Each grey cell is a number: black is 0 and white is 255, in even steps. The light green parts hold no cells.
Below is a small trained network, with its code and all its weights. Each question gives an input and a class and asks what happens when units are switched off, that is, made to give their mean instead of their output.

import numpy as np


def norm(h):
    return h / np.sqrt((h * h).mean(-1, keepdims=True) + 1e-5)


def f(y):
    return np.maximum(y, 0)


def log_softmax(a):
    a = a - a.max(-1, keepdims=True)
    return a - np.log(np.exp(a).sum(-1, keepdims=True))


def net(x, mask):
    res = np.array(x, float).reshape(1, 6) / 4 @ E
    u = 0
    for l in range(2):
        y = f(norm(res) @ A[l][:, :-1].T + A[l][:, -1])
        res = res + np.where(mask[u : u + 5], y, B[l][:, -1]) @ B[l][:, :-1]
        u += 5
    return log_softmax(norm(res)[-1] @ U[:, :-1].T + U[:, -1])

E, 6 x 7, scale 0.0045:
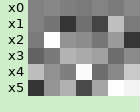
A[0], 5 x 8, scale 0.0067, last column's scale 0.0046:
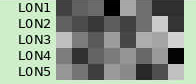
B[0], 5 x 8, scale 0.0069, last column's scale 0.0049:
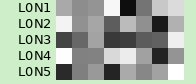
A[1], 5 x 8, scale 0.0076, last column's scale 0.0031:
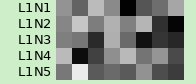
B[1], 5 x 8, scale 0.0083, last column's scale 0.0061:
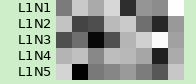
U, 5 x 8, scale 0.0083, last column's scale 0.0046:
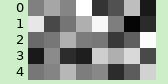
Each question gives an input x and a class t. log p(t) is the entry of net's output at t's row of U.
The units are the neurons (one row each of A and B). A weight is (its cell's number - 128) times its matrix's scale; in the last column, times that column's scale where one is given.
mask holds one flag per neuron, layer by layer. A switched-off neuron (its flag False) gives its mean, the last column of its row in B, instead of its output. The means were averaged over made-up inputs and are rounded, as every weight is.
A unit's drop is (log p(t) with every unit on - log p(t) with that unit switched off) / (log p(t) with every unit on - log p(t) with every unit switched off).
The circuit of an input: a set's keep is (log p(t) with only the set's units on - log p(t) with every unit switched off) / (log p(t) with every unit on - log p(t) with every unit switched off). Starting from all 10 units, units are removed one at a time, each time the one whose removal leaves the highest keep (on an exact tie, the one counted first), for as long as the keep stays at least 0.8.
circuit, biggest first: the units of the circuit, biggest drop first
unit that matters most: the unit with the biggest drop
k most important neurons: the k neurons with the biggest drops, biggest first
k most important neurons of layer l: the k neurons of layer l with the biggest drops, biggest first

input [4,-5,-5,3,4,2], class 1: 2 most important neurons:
[L0N1, L1N4]
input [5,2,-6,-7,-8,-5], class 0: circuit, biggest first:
[L0N1, L1N1]
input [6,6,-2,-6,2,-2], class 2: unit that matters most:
L0N3
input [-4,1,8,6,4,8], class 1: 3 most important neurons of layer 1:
[L1N2, L1N1, L1N3]
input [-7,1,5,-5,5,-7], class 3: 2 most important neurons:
[L1N3, L0N1]
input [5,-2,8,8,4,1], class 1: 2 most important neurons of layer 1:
[L1N2, L1N1]
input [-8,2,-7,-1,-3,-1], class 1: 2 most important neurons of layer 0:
[L0N4, L0N2]
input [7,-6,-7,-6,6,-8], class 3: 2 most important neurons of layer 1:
[L1N3, L1N5]
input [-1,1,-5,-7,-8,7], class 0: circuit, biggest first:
[L0N1, L0N5]
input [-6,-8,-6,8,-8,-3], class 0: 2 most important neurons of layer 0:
[L0N1, L0N2]
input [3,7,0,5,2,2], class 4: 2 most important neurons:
[L0N3, L0N1]
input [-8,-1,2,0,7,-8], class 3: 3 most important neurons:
[L1N3, L0N1, L0N5]
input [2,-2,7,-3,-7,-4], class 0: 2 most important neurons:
[L0N1, L1N1]
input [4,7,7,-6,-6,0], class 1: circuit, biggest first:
[L1N5]
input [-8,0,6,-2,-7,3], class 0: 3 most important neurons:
[L0N1, L1N1, L0N2]
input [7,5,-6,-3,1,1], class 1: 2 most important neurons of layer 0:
[L0N2, L0N4]
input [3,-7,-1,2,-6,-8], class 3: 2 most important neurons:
[L1N3, L0N3]
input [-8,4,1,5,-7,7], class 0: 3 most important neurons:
[L0N1, L0N5, L1N3]
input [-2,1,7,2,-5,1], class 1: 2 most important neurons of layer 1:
[L1N2, L1N5]
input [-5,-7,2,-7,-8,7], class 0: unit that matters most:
L0N1
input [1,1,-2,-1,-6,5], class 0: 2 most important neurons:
[L0N1, L0N5]
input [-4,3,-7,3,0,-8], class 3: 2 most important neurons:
[L1N3, L1N5]
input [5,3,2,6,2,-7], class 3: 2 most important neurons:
[L1N3, L0N1]
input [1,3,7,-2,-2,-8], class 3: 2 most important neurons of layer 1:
[L1N3, L1N4]
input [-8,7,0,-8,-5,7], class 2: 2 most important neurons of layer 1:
[L1N3, L1N5]
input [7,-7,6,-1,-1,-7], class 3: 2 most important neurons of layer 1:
[L1N3, L1N1]
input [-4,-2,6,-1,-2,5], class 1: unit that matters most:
L0N5
